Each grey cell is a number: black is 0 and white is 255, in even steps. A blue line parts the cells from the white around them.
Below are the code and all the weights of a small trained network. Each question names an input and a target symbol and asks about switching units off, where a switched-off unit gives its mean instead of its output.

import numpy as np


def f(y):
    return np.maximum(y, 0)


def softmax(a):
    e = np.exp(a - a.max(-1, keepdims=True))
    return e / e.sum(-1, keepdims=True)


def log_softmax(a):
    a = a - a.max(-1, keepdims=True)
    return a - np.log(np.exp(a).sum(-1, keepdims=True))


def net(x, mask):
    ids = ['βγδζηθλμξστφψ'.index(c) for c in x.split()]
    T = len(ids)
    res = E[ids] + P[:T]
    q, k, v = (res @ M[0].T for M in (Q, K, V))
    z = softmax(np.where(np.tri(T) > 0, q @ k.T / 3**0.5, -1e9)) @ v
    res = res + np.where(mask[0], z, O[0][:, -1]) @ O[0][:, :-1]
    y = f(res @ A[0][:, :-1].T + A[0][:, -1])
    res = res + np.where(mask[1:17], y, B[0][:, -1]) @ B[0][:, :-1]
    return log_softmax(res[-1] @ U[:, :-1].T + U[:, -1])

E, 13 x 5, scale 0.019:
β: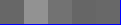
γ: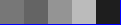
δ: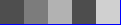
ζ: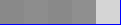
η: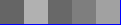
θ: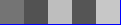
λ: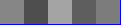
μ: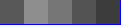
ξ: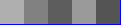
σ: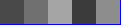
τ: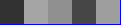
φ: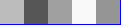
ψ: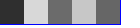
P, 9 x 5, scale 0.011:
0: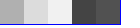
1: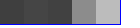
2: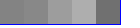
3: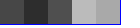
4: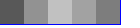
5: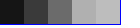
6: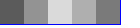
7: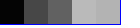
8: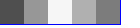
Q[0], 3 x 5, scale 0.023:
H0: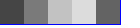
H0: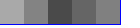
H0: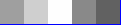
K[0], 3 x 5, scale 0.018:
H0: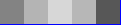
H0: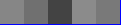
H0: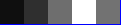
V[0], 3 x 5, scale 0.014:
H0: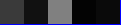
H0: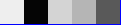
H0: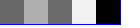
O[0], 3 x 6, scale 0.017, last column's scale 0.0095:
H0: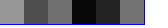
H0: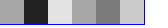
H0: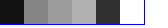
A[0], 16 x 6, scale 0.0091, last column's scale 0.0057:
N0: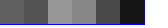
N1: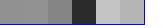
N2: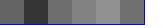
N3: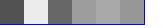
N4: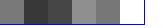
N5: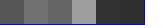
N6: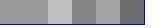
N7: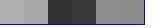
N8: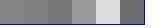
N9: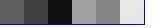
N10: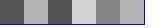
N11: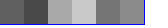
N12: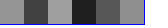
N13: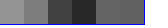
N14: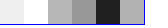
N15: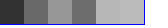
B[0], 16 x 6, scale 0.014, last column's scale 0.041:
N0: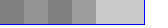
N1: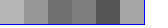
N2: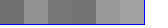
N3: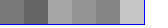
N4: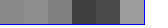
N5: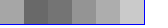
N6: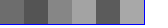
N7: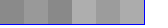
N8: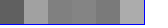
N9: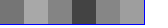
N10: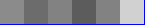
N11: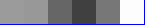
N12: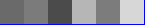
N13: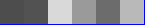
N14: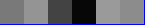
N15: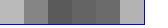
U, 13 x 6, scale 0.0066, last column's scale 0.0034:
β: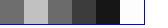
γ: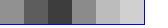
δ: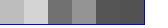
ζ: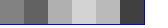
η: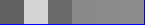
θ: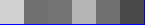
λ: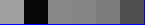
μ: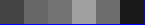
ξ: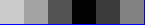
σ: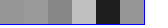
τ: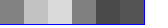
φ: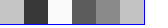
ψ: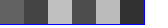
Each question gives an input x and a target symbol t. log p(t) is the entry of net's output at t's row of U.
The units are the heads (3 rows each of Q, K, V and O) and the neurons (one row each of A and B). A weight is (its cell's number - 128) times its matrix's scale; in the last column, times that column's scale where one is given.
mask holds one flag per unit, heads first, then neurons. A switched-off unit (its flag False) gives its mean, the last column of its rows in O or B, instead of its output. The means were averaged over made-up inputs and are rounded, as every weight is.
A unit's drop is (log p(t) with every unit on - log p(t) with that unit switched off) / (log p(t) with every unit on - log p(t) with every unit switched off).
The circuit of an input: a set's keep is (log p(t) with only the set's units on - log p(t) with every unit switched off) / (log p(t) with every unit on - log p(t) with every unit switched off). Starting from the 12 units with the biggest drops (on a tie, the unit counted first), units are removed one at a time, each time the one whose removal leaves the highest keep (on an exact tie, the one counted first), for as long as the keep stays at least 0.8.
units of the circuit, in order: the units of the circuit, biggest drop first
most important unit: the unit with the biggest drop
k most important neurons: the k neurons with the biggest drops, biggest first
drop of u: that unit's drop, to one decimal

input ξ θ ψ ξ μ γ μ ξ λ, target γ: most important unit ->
N0
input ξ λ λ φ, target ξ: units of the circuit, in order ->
[N13; N3; N12]
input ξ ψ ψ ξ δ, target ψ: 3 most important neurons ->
[N3; N10; N12]
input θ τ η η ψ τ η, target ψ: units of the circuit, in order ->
[N3; N10; H0; N12]
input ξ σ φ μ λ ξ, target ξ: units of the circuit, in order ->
[N13; N12]
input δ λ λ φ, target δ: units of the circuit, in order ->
[H0; N7; N1; N8]
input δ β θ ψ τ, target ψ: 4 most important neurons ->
[N3; N10; N12; N5]
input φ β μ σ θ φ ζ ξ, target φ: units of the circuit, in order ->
[H0; N11]
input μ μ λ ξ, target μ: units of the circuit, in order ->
[H0; N13; N11; N12]
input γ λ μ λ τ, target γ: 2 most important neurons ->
[N0; N5]
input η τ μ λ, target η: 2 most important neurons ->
[N11; N13]
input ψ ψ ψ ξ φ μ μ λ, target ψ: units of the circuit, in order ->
[N3; H0; N10; N12]
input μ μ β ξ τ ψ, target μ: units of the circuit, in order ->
[H0; N11; N13; N12]
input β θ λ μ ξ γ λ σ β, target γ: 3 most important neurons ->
[N0; N5; N13]
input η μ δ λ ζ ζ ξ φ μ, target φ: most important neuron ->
[N11]
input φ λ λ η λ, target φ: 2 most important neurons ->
[N11; N12]
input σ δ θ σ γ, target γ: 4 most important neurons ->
[N0; N5; N11; N13]
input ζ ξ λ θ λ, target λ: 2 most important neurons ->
[N12; N11]
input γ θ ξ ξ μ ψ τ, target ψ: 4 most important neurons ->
[N3; N10; N12; N11]
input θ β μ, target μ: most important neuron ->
[N11]
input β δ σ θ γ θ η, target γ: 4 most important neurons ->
[N0; N5; N11; N13]
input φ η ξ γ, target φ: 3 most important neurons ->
[N11; N12; N6]
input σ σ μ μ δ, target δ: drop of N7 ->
0.2
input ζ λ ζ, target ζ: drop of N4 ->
0.1
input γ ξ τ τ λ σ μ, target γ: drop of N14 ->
0.0
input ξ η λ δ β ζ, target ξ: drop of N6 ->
0.0
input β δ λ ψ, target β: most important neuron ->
[N0]
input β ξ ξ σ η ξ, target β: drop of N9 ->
0.2
